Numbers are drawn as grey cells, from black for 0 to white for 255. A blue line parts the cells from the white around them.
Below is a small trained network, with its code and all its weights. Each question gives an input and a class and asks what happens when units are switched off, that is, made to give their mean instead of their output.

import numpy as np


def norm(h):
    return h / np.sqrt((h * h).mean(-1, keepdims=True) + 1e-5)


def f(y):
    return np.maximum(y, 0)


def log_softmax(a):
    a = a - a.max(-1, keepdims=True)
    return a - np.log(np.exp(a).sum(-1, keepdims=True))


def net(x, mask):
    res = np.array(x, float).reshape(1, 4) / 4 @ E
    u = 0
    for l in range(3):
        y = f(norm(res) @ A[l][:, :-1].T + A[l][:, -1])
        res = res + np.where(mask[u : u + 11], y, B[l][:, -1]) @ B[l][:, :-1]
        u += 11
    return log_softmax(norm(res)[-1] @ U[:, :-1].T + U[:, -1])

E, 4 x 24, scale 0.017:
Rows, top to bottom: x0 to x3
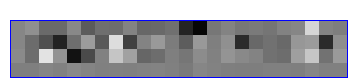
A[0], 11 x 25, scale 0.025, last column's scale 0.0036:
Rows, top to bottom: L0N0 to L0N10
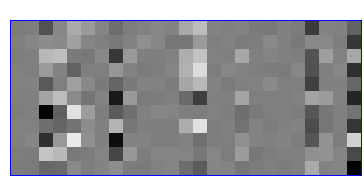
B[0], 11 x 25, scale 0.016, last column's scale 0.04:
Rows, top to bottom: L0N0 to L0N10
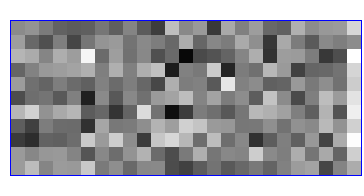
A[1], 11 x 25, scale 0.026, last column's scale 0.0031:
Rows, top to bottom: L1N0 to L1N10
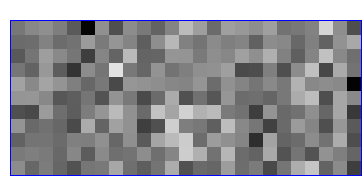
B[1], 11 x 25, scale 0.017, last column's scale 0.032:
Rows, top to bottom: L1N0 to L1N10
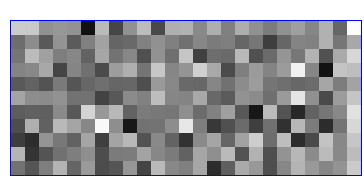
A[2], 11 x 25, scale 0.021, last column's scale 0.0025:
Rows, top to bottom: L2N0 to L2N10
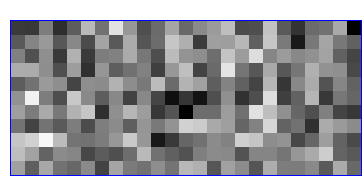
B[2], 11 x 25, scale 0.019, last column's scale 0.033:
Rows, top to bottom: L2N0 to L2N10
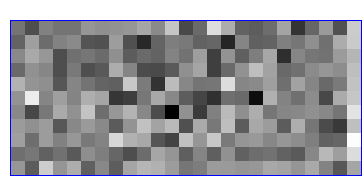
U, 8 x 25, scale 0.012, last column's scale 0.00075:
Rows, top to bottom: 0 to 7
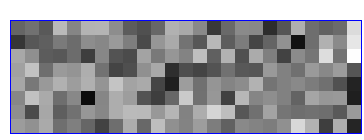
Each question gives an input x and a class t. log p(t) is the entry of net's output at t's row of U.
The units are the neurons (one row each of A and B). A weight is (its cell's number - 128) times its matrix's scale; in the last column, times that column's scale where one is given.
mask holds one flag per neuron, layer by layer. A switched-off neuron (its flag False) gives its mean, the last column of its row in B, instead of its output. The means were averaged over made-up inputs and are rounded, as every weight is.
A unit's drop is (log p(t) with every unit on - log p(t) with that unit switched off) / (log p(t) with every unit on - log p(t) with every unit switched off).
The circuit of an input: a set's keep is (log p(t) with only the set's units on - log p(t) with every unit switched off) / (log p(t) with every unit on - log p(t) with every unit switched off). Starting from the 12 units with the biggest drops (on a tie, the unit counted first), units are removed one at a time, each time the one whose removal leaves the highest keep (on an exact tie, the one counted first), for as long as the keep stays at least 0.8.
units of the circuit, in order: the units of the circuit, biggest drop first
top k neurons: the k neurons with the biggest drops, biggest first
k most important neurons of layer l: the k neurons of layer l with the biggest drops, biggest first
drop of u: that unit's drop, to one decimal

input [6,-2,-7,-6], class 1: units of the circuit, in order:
(L0N8)
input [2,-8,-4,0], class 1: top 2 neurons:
(L0N8; L0N5)
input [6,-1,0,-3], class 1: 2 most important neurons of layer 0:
(L0N6; L0N5)
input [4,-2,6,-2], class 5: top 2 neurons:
(L0N8; L1N2)
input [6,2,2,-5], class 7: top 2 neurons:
(L0N6; L0N3)
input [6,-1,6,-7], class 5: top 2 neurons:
(L0N8; L0N2)
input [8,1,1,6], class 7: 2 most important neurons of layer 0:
(L0N6; L0N10)
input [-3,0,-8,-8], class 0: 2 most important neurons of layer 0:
(L0N8; L0N5)
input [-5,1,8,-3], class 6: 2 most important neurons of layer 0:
(L0N6; L0N7)
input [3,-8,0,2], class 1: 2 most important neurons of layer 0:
(L0N8; L0N5)
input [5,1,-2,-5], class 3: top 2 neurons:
(L0N6; L0N10)
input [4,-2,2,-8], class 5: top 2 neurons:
(L0N8; L1N2)
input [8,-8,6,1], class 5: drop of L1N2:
0.1
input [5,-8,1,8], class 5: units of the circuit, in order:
(L0N5)
